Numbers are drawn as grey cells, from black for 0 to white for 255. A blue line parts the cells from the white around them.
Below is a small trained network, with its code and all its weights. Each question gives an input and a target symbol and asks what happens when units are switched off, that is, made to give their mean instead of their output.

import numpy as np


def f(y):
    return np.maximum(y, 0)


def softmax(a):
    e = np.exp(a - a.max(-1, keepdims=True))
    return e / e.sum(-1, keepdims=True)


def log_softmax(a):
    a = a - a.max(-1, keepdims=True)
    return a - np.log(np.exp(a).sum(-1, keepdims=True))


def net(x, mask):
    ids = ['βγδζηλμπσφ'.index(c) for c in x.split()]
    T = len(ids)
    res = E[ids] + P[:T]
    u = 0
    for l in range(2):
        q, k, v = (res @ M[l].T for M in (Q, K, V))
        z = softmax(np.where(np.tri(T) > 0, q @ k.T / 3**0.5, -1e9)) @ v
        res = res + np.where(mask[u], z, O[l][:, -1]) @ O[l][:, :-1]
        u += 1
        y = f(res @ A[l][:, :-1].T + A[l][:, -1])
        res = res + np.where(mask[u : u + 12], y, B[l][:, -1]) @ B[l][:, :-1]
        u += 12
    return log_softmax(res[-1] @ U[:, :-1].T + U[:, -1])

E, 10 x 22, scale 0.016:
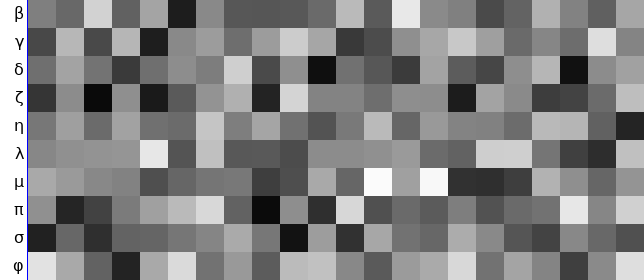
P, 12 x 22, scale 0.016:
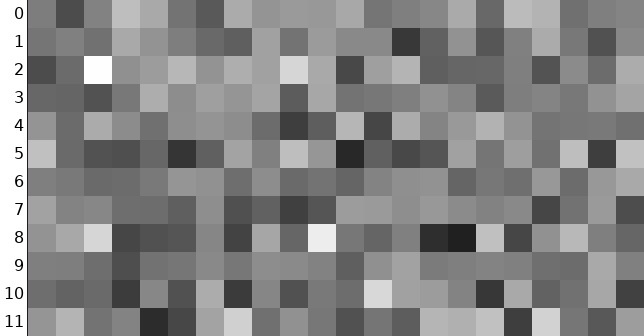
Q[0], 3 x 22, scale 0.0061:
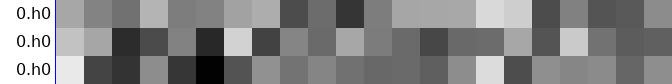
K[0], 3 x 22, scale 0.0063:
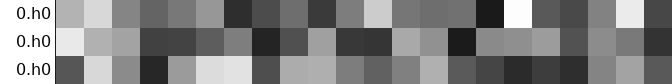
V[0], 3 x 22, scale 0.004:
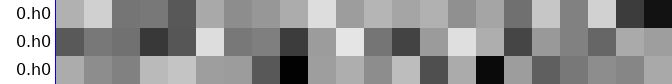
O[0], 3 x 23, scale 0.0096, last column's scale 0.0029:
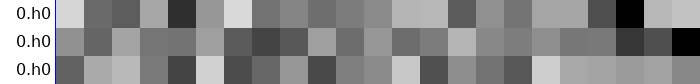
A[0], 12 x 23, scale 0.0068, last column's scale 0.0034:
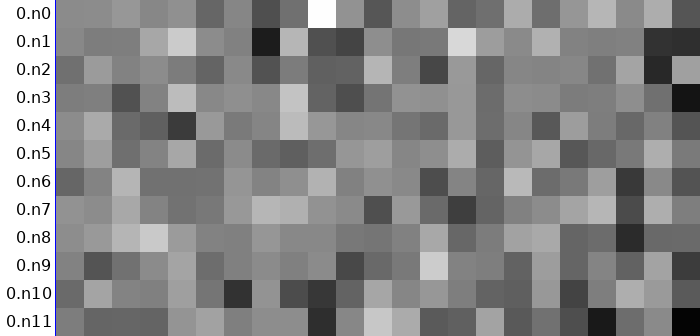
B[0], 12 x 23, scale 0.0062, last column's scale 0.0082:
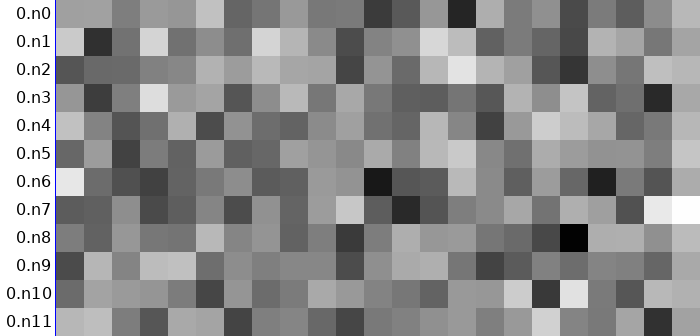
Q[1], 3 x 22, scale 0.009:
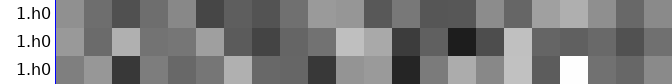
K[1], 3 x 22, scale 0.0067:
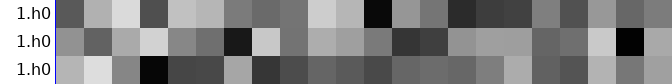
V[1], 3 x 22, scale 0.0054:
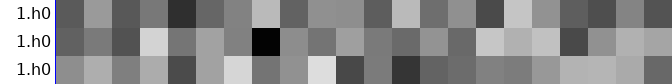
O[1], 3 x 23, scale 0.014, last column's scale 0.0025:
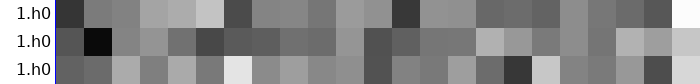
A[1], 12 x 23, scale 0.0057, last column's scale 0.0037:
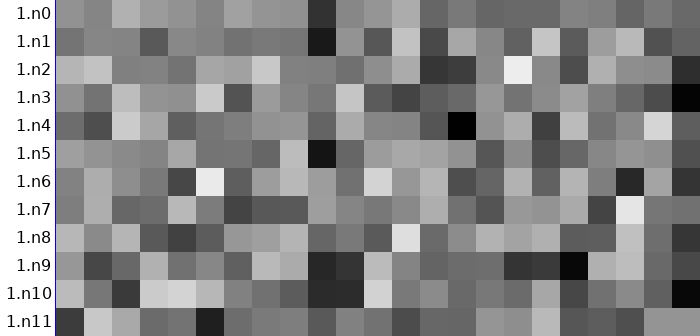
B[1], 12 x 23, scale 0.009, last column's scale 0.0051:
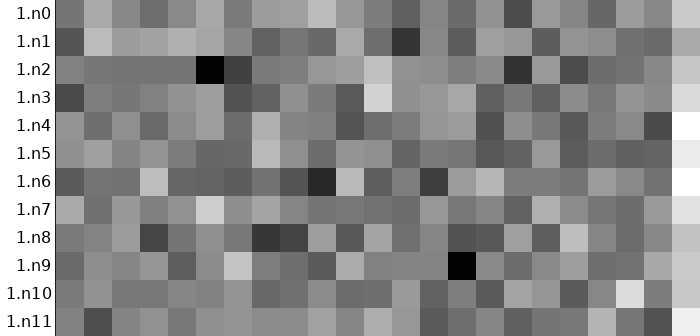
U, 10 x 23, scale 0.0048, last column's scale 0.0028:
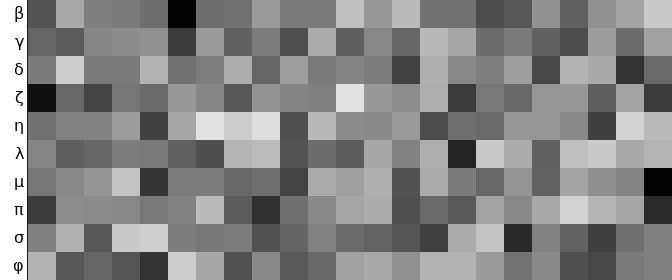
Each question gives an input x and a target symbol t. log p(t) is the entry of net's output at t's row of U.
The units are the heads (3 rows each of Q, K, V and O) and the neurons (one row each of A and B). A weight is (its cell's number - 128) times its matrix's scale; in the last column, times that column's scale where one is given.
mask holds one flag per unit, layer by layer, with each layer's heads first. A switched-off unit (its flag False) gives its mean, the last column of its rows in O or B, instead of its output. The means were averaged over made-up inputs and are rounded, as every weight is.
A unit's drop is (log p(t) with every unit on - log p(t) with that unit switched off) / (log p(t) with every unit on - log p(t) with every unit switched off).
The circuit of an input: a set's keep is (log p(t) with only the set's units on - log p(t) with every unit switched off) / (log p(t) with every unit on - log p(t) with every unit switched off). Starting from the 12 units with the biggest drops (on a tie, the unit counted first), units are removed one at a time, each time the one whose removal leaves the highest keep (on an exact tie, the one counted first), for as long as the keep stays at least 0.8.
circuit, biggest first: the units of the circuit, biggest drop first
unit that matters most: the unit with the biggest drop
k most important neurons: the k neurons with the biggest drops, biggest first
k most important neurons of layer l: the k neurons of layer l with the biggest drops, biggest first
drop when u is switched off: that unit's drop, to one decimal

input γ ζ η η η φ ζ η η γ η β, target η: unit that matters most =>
0.n6
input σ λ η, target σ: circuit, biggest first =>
1.h0, 0.h0
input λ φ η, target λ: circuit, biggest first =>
1.h0, 1.n4
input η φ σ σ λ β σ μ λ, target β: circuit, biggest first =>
1.h0, 1.n2
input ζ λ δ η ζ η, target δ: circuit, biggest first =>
1.h0, 0.h0
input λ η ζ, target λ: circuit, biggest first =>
1.h0, 1.n4
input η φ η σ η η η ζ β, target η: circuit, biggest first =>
1.h0, 0.h0
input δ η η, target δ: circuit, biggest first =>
0.h0, 1.h0
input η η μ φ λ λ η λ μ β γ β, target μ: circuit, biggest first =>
1.n6, 1.h0, 0.h0
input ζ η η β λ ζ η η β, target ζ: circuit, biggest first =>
1.h0, 1.n3
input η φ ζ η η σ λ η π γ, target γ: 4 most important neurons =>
0.n7, 0.n10, 0.n3, 0.n4
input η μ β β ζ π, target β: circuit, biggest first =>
1.h0, 1.n2
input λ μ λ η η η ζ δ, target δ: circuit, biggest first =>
1.h0, 0.n11
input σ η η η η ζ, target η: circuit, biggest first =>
0.h0
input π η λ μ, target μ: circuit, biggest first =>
1.h0, 1.n6
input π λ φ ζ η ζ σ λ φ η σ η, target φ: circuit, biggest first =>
0.h0, 0.n6
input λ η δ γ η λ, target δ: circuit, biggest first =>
1.h0, 0.h0, 0.n8
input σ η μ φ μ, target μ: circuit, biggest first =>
1.n6, 1.h0
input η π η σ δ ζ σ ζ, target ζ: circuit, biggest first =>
1.h0, 0.n5
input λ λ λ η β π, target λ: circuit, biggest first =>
1.n4, 1.h0, 0.h0
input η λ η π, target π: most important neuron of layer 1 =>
1.n8
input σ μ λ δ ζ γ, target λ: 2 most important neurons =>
1.n4, 0.n0
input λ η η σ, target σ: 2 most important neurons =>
0.n11, 0.n7
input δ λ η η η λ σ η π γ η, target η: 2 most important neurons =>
1.n9, 0.n1
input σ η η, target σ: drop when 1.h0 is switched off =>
0.3
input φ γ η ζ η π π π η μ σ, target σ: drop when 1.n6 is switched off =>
0.0
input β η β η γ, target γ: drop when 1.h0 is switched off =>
0.7
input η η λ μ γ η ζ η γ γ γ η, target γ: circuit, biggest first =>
1.h0
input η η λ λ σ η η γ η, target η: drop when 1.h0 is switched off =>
0.5
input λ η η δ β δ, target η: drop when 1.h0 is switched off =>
0.2
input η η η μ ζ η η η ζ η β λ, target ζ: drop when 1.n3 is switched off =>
0.2
